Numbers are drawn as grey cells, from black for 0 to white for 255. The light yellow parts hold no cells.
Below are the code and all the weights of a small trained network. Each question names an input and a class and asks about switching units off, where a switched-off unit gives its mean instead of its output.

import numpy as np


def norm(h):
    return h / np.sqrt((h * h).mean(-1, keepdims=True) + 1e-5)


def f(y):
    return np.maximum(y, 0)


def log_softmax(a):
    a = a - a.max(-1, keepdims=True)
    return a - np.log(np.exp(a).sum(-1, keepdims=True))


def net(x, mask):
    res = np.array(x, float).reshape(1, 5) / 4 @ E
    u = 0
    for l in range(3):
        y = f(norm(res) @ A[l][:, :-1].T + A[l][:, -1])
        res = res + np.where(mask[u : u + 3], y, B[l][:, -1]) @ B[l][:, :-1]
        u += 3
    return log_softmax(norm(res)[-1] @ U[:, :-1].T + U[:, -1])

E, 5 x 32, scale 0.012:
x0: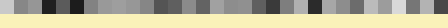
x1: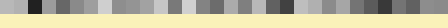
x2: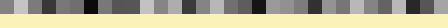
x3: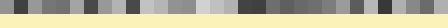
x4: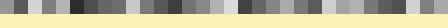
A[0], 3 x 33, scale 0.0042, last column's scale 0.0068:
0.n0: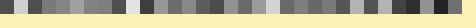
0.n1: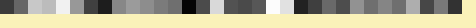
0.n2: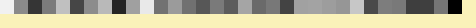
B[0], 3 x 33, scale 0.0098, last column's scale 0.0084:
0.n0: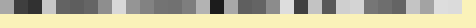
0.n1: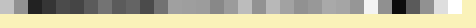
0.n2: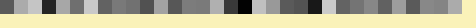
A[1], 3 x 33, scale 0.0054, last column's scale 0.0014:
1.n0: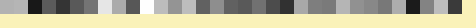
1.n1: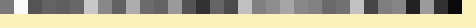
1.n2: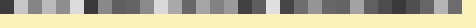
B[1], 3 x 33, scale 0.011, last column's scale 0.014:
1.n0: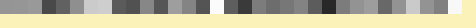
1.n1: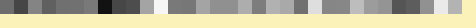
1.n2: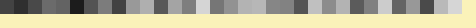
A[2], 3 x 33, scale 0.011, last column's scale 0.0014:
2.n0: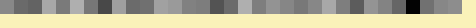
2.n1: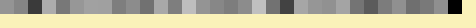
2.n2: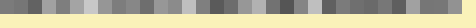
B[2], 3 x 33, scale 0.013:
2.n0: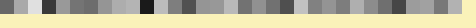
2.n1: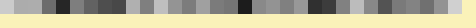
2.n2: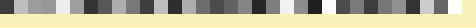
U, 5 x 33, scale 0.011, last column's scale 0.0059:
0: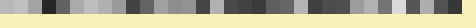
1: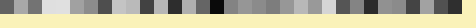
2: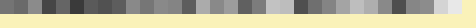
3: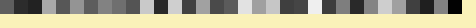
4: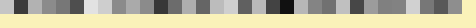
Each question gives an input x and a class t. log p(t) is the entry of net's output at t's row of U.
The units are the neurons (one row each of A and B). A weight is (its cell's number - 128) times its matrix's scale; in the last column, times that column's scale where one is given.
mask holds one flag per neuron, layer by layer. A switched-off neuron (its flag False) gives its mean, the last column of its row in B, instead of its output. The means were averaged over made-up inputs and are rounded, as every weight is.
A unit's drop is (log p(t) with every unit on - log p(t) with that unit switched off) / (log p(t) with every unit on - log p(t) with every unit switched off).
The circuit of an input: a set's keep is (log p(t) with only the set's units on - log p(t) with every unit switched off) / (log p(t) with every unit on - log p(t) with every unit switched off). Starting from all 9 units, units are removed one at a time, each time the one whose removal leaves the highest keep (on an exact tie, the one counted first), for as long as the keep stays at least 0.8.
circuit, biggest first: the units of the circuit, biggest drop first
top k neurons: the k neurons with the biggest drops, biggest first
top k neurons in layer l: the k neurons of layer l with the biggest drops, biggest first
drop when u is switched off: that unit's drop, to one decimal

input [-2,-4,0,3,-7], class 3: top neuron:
[1.n2]
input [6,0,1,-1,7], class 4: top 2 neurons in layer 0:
[0.n1 0.n0]
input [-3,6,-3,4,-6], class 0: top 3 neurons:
[1.n0 2.n1 0.n0]
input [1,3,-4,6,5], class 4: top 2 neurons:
[2.n2 1.n2]
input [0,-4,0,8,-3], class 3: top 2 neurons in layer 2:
[2.n2 2.n1]
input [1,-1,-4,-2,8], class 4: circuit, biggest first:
[2.n2 1.n1]
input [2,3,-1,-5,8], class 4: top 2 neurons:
[2.n2 1.n1]
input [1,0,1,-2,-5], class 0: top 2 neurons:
[1.n2 1.n0]
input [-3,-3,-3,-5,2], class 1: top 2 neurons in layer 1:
[1.n0 1.n2]
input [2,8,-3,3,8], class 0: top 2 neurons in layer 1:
[1.n2 1.n1]
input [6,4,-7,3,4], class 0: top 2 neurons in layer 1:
[1.n2 1.n1]
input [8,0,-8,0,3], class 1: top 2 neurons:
[1.n0 0.n1]
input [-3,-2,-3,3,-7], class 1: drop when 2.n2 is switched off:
0.5
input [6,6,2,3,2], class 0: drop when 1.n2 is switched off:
0.2
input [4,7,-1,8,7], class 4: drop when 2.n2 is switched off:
0.4
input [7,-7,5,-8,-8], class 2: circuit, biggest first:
[1.n1]
